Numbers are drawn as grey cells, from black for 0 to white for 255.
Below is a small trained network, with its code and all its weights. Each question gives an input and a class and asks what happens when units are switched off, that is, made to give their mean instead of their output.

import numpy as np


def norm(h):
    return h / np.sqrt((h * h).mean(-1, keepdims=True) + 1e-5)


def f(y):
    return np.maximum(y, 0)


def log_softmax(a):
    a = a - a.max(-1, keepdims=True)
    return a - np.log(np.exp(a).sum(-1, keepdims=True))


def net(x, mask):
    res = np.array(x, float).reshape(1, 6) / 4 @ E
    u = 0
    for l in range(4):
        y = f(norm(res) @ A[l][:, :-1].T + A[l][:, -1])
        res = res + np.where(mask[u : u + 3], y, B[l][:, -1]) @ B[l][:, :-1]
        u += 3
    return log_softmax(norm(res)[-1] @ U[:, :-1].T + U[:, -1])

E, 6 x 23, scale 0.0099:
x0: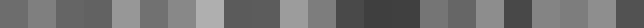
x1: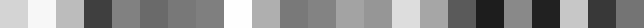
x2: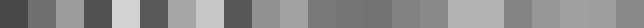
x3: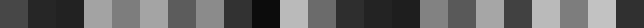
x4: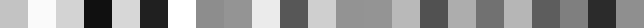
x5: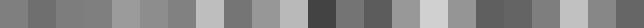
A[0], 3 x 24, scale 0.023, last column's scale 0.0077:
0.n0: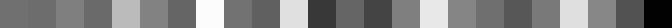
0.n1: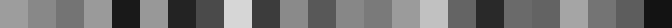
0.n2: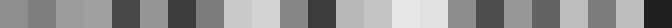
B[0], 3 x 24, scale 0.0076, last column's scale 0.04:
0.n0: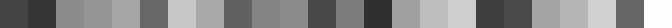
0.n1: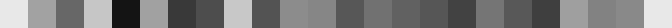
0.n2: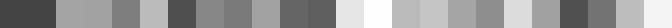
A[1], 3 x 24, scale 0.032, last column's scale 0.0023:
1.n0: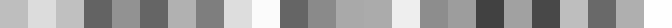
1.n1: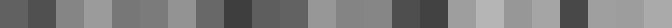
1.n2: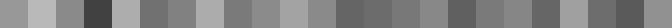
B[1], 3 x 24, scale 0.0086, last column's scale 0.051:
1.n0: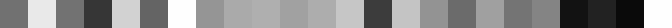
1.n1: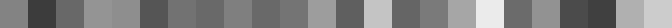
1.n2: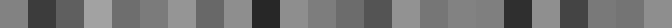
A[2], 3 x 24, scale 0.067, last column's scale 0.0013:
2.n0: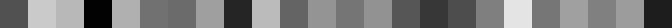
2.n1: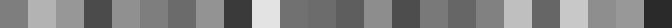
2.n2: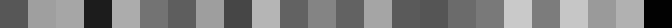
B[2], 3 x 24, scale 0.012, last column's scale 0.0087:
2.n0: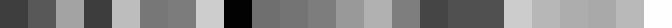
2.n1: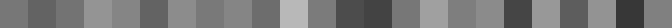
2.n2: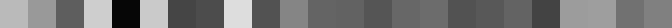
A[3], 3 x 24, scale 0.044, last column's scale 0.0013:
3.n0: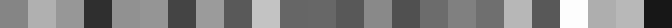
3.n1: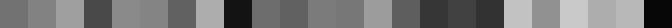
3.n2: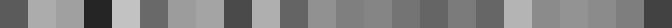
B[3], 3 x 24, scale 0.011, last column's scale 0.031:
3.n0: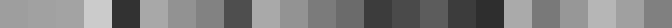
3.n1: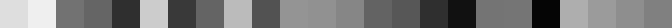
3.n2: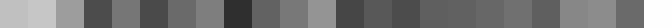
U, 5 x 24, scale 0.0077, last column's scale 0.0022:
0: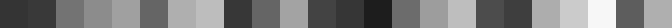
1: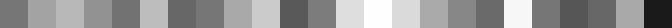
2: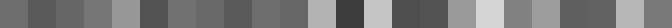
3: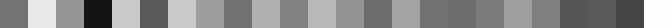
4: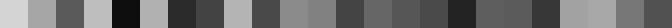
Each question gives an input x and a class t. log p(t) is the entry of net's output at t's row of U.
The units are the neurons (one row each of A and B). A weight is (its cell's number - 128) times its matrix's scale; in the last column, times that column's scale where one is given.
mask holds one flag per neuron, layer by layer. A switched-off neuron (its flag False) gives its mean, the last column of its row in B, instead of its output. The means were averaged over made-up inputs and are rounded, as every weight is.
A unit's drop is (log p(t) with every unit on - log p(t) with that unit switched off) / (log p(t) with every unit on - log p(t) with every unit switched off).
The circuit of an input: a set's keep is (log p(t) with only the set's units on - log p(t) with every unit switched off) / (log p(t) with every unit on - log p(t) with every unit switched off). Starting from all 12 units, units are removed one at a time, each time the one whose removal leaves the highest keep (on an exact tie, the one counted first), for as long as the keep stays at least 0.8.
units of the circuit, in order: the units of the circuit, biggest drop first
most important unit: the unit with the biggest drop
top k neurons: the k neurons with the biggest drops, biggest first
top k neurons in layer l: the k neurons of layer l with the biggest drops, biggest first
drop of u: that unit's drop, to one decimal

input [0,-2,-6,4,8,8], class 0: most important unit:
1.n0
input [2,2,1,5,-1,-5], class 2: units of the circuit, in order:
[0.n0; 1.n0]
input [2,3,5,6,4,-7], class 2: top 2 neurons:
[0.n0; 0.n1]
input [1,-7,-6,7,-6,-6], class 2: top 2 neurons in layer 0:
[0.n1; 0.n0]
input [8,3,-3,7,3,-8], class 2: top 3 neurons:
[0.n1; 0.n0; 1.n0]
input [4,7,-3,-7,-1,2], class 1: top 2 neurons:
[0.n2; 0.n1]
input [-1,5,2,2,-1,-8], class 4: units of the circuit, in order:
[0.n2; 1.n0]
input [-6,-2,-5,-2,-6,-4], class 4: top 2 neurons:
[0.n1; 1.n0]
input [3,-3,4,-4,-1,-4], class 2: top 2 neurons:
[0.n1; 0.n0]
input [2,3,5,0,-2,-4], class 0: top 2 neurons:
[2.n0; 1.n0]
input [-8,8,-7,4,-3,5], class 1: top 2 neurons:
[0.n2; 3.n2]
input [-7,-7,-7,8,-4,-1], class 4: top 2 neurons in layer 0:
[0.n2; 0.n0]
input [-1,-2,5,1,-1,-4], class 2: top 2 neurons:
[0.n0; 0.n1]
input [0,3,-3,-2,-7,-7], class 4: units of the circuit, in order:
[0.n1]
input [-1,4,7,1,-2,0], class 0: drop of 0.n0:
0.8
